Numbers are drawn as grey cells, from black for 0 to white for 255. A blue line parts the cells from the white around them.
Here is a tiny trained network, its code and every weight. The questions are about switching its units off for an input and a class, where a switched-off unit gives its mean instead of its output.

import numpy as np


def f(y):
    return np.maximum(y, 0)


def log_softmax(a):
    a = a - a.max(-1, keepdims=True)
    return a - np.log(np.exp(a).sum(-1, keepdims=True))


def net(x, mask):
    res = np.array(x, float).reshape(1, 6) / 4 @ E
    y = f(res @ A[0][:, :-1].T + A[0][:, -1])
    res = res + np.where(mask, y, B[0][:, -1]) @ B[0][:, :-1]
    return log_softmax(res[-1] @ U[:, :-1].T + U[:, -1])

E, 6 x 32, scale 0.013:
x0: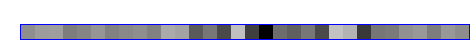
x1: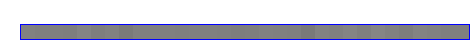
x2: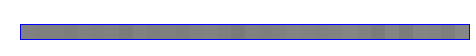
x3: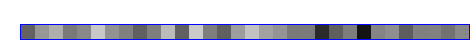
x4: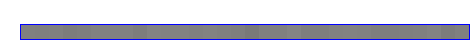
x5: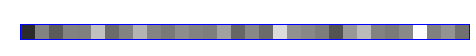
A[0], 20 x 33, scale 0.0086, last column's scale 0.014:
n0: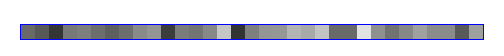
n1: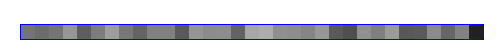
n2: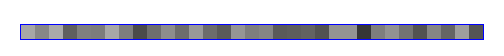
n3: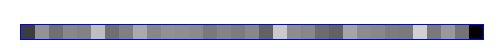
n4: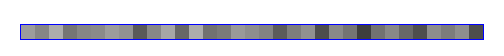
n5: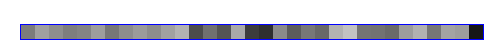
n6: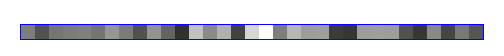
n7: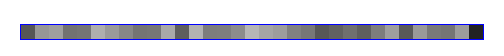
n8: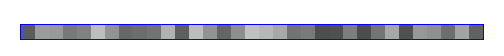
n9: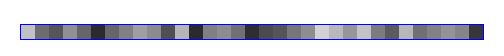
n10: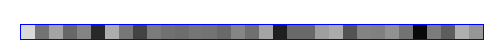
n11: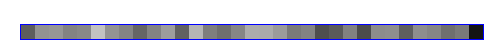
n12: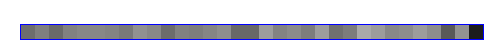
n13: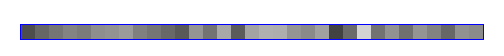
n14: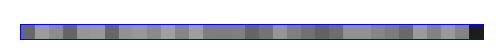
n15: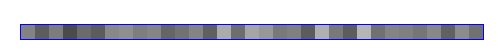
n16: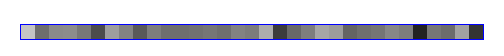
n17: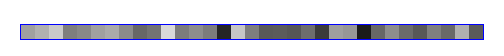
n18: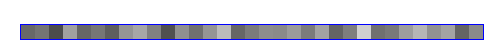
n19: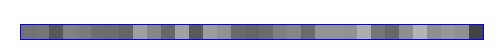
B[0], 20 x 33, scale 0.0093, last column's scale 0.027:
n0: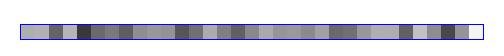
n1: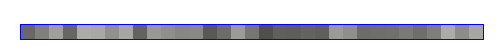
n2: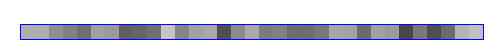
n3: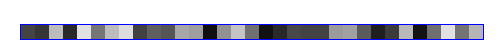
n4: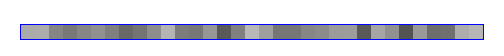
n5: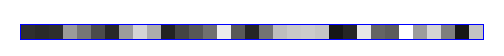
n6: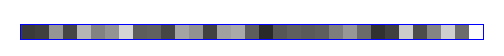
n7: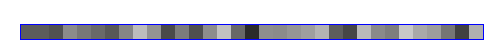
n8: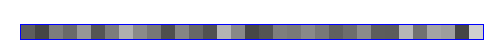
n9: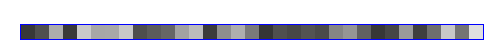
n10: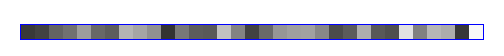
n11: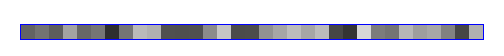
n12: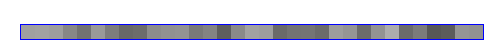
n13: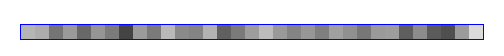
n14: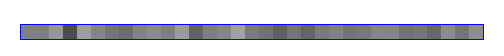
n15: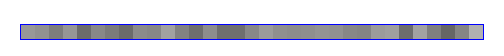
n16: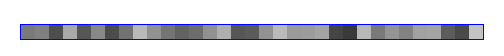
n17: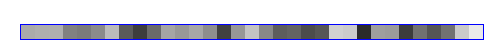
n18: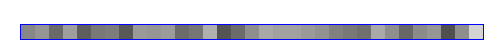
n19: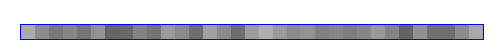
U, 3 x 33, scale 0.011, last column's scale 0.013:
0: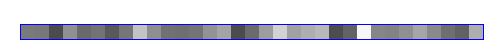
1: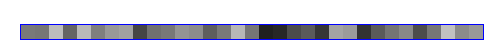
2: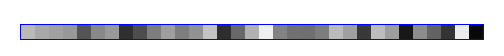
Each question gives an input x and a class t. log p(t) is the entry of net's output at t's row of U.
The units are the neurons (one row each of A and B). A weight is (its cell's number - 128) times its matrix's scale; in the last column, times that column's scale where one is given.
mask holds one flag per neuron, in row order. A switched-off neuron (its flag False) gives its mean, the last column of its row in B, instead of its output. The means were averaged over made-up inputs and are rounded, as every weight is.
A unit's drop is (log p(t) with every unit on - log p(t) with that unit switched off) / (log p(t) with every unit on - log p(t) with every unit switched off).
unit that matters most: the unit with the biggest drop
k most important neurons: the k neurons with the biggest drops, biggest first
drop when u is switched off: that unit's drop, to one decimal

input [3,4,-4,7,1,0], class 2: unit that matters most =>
n17
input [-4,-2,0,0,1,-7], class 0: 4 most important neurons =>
[n16; n9; n10; n3]
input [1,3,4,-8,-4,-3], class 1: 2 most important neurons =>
[n9; n5]
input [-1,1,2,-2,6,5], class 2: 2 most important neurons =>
[n10; n5]
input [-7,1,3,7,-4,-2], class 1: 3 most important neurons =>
[n6; n1; n5]
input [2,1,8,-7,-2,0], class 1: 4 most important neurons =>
[n9; n16; n11; n7]
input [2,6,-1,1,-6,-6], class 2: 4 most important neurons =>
[n6; n9; n17; n3]
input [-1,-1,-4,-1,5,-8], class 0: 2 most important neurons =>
[n16; n10]
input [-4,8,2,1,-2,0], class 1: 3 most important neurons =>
[n5; n6; n16]
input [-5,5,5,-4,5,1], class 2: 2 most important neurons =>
[n5; n10]
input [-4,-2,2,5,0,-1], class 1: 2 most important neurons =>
[n6; n5]
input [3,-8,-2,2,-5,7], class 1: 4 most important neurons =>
[n3; n0; n16; n10]
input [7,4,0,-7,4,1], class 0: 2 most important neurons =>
[n5; n6]
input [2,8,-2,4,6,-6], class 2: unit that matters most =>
n6
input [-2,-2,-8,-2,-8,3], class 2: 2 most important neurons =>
[n10; n5]
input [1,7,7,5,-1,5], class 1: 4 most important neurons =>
[n3; n5; n0; n16]
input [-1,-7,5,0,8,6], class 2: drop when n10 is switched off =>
0.3
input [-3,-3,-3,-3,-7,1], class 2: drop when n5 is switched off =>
0.3
